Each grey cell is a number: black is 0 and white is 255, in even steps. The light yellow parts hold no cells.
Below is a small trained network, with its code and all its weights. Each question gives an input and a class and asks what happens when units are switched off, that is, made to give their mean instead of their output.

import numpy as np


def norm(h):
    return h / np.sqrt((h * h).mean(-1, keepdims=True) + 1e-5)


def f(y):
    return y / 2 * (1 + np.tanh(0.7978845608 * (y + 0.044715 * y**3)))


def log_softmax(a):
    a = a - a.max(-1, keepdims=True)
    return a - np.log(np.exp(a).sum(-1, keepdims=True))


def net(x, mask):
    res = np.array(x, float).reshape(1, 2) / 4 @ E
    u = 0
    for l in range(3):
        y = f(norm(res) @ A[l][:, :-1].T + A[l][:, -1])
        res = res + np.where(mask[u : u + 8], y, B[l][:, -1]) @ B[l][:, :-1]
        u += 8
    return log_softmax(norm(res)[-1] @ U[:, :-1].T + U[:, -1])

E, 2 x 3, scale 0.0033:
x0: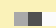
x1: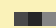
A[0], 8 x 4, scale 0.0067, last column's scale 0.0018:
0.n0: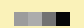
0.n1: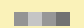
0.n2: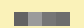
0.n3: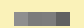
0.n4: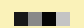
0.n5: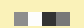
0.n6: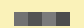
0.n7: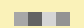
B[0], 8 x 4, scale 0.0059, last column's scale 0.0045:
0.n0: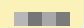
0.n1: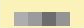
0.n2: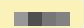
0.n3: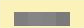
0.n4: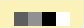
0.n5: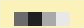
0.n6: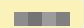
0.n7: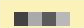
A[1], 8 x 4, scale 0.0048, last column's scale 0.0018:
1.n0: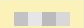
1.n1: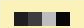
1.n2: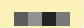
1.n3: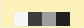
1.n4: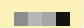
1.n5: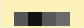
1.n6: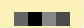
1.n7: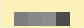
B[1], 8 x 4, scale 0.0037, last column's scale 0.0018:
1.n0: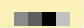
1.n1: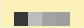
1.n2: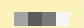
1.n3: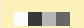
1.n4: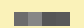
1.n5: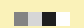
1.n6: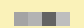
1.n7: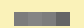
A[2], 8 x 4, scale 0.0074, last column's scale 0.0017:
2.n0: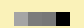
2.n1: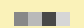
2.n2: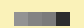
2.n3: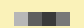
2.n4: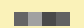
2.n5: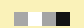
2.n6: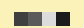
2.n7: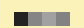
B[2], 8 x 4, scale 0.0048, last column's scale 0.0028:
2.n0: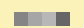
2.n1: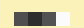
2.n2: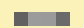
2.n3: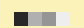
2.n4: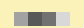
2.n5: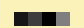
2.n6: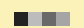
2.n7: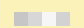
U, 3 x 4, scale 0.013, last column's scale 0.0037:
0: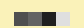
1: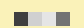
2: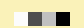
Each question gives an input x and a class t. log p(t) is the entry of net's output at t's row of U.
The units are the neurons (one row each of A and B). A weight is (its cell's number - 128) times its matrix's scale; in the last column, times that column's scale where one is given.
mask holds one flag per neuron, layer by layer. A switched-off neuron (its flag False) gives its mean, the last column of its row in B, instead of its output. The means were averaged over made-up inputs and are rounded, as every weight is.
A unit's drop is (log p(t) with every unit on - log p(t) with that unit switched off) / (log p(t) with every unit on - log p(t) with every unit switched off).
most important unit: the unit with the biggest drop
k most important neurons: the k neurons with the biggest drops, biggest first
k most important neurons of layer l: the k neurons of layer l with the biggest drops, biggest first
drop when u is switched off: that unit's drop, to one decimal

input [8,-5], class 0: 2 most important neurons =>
0.n5, 0.n7
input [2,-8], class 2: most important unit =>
0.n4
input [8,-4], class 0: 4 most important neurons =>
0.n5, 0.n7, 2.n5, 1.n0
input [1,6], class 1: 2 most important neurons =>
0.n4, 2.n7
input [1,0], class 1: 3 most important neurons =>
0.n7, 0.n4, 1.n5
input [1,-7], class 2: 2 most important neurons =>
0.n4, 0.n5
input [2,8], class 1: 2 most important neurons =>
0.n4, 2.n7
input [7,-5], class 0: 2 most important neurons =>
0.n5, 0.n7
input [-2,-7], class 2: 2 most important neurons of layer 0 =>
0.n5, 0.n4
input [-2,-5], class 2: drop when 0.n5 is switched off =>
1.0
